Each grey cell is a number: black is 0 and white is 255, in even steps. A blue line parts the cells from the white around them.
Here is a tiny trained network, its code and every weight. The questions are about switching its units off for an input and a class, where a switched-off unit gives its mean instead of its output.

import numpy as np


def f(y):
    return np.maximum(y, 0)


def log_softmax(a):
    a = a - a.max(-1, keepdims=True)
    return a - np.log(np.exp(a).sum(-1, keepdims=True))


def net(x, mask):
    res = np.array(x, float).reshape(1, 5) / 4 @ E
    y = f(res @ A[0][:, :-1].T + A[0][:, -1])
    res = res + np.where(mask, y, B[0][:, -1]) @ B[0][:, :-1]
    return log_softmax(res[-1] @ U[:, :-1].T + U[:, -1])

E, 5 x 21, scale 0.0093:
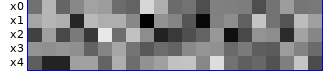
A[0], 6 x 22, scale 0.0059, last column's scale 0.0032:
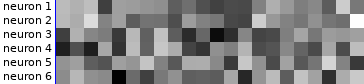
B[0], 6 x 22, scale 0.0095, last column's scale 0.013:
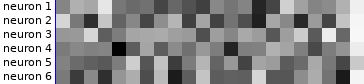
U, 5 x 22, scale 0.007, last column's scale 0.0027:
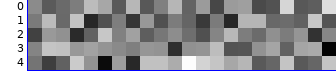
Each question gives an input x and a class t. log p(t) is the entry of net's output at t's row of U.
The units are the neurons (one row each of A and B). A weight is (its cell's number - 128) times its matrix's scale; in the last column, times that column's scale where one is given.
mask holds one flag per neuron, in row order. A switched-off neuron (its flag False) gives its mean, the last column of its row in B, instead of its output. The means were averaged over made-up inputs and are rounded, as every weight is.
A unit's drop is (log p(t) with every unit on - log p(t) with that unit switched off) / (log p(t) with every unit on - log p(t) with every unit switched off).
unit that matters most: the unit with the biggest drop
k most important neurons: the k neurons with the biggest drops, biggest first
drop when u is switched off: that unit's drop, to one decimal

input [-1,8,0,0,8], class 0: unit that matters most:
neuron 5
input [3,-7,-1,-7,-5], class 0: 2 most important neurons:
[neuron 3; neuron 4]
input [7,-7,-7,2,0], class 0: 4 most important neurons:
[neuron 6; neuron 4; neuron 1; neuron 3]
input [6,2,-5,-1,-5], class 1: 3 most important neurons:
[neuron 1; neuron 2; neuron 5]
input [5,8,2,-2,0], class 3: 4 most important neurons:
[neuron 6; neuron 1; neuron 3; neuron 4]
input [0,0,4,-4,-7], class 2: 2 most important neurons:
[neuron 6; neuron 2]
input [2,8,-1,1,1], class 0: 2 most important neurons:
[neuron 5; neuron 4]
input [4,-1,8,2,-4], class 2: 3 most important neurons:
[neuron 6; neuron 3; neuron 4]
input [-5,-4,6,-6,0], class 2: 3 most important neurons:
[neuron 2; neuron 1; neuron 3]
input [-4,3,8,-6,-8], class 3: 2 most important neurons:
[neuron 1; neuron 3]
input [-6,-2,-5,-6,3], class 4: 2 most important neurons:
[neuron 6; neuron 5]
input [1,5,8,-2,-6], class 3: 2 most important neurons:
[neuron 3; neuron 1]
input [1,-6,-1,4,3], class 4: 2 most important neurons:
[neuron 2; neuron 1]
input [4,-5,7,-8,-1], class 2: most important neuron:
[neuron 2]
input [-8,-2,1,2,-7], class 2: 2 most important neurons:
[neuron 6; neuron 3]
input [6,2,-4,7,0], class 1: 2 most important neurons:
[neuron 6; neuron 2]
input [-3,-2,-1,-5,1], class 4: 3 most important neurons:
[neuron 6; neuron 5; neuron 2]
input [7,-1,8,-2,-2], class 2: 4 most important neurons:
[neuron 3; neuron 2; neuron 4; neuron 1]
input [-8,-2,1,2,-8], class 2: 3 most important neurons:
[neuron 6; neuron 3; neuron 5]
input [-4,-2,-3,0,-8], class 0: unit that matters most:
neuron 6
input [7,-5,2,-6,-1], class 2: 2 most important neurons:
[neuron 2; neuron 1]
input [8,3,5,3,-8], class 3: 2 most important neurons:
[neuron 1; neuron 3]
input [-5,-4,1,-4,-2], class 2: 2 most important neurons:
[neuron 2; neuron 5]
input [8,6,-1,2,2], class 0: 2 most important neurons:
[neuron 5; neuron 4]
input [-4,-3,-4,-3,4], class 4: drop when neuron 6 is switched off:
0.2
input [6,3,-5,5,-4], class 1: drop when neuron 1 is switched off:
0.1
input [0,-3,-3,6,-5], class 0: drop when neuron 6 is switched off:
0.3
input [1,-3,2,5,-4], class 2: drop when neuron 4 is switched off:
0.0
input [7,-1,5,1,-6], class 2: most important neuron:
[neuron 6]
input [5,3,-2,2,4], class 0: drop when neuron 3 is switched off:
0.2
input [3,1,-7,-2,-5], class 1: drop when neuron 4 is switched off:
-0.1
